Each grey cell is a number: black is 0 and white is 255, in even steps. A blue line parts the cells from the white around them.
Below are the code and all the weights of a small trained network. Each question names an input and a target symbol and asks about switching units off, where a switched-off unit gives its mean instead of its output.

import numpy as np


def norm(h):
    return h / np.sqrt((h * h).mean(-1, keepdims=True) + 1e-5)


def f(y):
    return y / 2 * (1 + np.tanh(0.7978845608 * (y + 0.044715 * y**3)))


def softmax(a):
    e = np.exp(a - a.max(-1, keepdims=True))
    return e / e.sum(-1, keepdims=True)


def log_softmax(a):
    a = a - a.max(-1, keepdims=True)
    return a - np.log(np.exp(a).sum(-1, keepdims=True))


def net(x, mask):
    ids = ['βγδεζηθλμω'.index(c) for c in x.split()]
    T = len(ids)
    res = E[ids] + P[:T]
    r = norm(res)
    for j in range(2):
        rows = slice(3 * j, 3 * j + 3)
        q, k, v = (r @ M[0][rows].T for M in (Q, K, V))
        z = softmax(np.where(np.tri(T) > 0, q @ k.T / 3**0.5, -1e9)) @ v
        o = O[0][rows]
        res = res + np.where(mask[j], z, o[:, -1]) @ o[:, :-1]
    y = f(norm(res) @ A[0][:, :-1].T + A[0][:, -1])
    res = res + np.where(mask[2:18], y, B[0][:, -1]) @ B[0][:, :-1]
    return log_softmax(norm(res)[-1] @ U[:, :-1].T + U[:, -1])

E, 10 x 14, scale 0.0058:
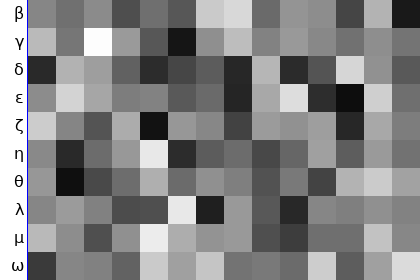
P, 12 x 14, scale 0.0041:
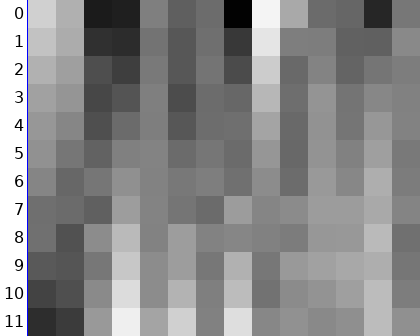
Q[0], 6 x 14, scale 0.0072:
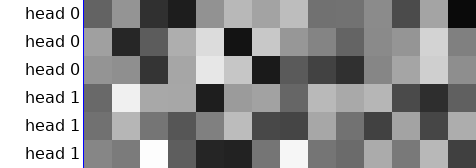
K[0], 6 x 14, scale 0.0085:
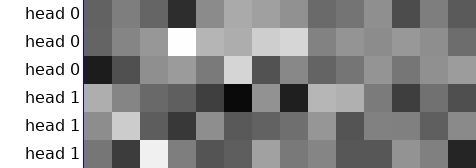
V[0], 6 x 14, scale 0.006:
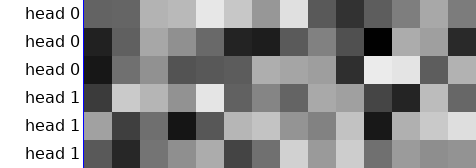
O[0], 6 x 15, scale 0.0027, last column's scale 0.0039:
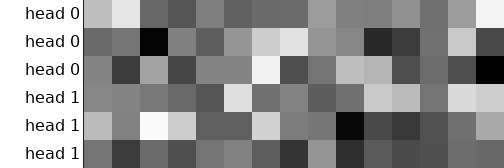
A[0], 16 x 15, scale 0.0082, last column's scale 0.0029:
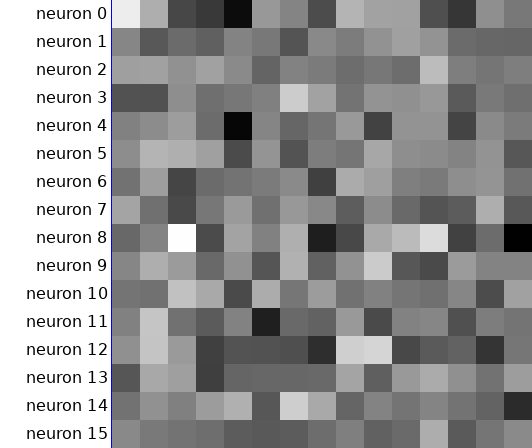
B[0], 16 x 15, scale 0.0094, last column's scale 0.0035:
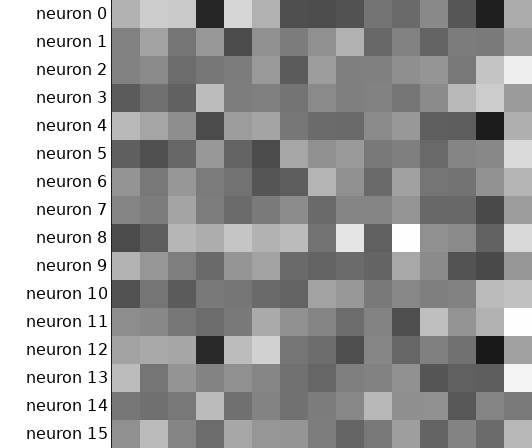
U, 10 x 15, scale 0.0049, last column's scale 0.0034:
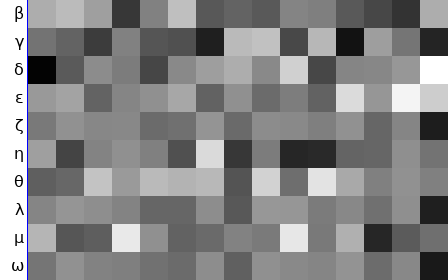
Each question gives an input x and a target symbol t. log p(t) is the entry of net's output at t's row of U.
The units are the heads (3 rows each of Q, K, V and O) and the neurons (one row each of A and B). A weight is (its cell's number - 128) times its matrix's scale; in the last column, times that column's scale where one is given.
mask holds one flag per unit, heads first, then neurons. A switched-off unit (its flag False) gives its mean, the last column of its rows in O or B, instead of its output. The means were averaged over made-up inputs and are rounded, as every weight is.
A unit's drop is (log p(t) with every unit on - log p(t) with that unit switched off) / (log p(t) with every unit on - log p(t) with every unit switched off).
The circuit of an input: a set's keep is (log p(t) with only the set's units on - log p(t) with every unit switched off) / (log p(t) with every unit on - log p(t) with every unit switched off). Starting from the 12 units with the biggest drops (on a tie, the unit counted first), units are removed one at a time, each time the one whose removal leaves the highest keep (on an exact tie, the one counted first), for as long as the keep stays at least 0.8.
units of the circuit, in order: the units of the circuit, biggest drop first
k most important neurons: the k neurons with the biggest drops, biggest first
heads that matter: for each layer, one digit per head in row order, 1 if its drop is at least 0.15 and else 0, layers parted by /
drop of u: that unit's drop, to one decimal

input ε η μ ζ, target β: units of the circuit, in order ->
[neuron 0]
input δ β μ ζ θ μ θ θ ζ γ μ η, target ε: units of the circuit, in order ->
[head 0; neuron 11]
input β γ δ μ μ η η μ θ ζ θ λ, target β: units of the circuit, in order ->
[head 0; neuron 4]
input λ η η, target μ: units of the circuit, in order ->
[head 1; head 0; neuron 14]
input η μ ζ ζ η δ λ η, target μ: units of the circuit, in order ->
[head 1; neuron 14]
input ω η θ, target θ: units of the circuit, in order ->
[head 0; neuron 8]
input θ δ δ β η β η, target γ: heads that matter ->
01
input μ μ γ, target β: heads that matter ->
01
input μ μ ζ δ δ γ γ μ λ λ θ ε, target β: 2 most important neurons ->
[neuron 9; neuron 12]
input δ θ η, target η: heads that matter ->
10
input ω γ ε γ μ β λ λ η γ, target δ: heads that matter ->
10
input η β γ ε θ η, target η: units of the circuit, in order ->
[head 1; neuron 11]
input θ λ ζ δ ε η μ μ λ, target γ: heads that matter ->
01
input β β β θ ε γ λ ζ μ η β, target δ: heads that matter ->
00
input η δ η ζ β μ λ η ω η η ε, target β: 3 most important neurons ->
[neuron 12; neuron 9; neuron 8]
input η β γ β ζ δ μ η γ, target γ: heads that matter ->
11
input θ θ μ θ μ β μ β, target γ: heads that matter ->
01
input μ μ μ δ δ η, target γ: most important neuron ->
[neuron 7]
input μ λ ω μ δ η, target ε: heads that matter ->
00
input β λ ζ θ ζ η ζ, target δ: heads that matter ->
11
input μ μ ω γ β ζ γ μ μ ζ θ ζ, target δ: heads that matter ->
01
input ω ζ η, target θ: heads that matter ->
10
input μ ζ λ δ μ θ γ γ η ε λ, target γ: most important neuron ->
[neuron 11]
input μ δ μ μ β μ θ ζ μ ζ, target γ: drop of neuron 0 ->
0.2
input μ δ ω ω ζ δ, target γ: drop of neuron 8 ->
0.2
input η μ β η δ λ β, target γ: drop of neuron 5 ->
0.1
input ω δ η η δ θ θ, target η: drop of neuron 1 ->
0.0
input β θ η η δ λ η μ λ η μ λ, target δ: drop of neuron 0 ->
0.1
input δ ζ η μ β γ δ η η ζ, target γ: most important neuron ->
[neuron 10]
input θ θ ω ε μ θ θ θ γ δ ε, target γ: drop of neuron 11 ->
0.2
